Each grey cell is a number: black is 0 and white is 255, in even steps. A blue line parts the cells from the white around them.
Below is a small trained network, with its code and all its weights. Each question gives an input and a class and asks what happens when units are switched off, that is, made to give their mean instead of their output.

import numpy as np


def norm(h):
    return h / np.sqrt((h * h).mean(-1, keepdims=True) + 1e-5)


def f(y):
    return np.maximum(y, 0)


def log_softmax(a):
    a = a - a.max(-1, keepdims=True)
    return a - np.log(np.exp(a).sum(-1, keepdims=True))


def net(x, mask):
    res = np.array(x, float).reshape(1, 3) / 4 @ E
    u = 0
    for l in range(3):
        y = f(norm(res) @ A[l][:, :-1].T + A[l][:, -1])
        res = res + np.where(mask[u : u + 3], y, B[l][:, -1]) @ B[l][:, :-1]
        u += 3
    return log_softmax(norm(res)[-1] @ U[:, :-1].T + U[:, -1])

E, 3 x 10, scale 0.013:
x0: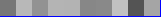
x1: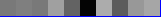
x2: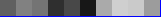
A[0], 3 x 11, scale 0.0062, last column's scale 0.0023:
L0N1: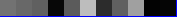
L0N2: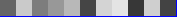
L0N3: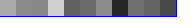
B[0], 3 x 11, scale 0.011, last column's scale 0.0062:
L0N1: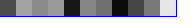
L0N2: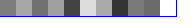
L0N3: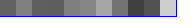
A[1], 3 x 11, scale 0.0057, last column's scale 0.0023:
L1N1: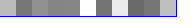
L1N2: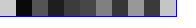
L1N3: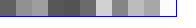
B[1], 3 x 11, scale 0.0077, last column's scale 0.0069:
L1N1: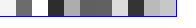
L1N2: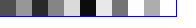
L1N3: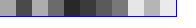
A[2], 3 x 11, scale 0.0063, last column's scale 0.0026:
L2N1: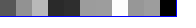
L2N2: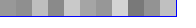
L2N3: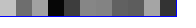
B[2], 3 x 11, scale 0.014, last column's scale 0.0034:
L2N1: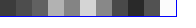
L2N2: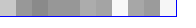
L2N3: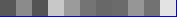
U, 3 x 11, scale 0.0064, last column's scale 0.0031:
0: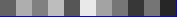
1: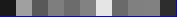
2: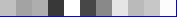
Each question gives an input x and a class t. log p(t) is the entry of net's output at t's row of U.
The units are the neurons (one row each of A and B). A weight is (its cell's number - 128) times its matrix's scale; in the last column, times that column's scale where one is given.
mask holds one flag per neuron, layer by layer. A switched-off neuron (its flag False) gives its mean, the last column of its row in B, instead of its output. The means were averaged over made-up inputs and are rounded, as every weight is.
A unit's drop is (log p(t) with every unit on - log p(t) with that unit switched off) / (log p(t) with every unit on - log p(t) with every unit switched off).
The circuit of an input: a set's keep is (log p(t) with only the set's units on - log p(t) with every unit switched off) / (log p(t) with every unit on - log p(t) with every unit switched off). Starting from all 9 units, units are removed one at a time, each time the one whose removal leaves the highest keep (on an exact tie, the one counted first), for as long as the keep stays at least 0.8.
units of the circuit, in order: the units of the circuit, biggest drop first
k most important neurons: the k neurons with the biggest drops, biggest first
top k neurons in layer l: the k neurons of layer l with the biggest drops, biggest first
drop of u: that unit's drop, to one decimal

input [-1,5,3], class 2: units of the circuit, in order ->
[L0N1, L2N1]
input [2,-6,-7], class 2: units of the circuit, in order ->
[L1N1, L0N2, L2N2]
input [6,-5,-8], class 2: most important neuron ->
[L1N1]
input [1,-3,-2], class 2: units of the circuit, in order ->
[L0N2, L1N1]
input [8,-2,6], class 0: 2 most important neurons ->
[L2N1, L0N2]
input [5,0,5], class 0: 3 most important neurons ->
[L1N2, L2N1, L0N2]
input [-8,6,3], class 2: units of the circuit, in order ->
[L0N2, L2N1]
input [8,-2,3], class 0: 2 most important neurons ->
[L0N2, L2N1]
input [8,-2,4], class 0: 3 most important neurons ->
[L0N2, L2N1, L1N2]
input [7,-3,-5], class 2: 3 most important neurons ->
[L1N1, L0N1, L2N2]
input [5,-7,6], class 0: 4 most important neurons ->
[L2N1, L0N2, L1N2, L2N3]
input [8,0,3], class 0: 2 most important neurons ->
[L0N2, L1N2]
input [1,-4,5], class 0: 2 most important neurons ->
[L2N1, L1N2]
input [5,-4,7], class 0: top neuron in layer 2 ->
[L2N1]
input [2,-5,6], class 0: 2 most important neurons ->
[L2N1, L1N2]
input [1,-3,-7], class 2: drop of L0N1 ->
0.3
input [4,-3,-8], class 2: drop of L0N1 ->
0.2
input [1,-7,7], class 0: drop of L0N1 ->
-0.1
